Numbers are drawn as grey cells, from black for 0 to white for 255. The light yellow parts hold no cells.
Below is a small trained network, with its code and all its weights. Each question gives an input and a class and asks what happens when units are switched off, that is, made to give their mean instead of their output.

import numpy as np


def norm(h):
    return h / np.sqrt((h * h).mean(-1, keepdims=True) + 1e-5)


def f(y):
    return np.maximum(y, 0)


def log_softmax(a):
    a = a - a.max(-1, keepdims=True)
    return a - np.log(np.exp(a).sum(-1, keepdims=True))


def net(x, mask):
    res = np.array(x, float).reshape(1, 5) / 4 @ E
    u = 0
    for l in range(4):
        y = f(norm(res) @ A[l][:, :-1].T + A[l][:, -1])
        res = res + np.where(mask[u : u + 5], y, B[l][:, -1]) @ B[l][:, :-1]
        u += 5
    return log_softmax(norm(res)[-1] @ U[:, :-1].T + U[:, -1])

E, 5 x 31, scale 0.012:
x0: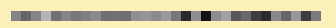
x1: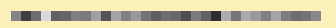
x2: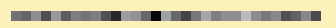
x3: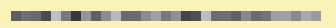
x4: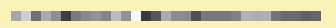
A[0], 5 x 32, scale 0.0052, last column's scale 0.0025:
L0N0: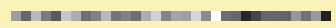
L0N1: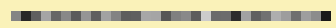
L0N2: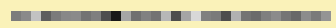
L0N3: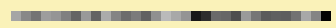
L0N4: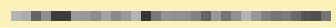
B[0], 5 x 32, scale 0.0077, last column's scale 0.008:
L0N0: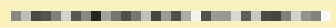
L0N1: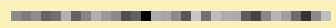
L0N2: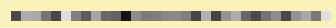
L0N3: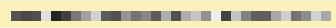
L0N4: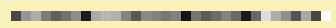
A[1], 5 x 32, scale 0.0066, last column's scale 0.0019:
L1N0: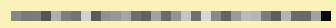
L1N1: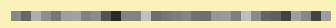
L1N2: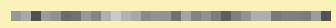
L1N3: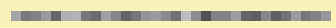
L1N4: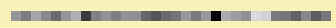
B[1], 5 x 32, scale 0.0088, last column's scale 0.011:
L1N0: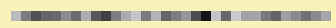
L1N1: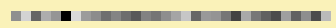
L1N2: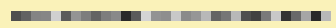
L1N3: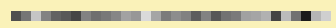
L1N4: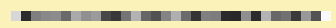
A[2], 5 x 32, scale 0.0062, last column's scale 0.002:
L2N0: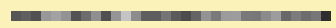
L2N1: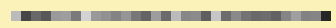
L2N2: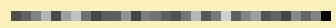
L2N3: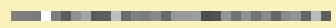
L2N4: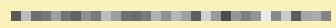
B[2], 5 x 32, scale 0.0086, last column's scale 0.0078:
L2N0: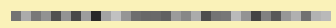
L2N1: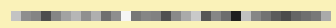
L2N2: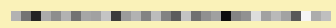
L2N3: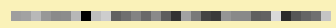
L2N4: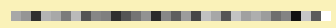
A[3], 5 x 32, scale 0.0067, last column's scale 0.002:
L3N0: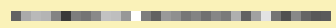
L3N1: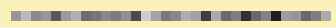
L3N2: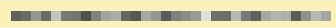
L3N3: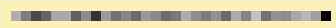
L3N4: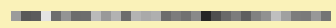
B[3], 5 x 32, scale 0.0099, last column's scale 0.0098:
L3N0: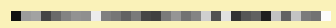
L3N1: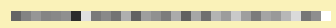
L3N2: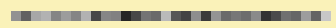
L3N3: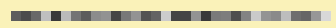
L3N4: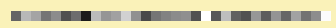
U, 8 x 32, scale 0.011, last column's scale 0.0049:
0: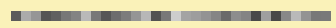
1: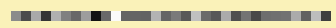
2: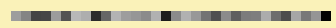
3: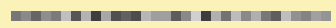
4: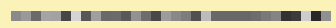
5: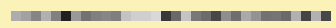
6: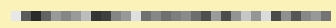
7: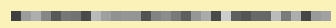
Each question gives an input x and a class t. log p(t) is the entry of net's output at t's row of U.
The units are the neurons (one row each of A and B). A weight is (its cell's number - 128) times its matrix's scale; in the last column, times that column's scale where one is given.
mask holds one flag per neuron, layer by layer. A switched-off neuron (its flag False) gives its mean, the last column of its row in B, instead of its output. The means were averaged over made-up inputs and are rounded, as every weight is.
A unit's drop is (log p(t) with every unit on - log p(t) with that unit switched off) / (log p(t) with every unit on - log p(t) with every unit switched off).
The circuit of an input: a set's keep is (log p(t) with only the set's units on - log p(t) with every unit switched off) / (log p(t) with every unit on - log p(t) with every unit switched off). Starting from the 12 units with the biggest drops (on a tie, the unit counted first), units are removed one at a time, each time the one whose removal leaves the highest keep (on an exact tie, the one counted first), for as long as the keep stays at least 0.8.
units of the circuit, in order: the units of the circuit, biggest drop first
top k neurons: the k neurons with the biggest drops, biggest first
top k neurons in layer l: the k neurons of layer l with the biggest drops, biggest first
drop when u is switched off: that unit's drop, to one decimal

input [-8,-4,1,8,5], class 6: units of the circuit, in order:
L1N0
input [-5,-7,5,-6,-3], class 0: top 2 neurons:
L0N2, L0N0
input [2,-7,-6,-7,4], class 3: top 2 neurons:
L0N0, L3N1
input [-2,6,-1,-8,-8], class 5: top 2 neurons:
L1N3, L2N3
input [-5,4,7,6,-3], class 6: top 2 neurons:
L0N4, L3N0
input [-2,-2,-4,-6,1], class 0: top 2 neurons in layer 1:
L1N3, L1N4
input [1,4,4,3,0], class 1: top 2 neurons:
L0N0, L0N4
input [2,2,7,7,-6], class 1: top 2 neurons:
L0N0, L2N4
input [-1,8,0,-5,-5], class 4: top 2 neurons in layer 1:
L1N4, L1N1
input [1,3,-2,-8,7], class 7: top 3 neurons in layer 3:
L3N0, L3N4, L3N2
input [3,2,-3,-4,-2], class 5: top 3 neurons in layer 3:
L3N4, L3N0, L3N2
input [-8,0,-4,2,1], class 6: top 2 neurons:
L1N0, L0N4
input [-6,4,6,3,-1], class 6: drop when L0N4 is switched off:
0.3
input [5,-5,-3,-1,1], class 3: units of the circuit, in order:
L0N0
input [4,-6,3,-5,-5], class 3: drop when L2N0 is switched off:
0.0
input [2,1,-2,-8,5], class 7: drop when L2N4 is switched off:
0.1
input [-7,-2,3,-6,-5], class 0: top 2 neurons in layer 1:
L1N2, L1N3
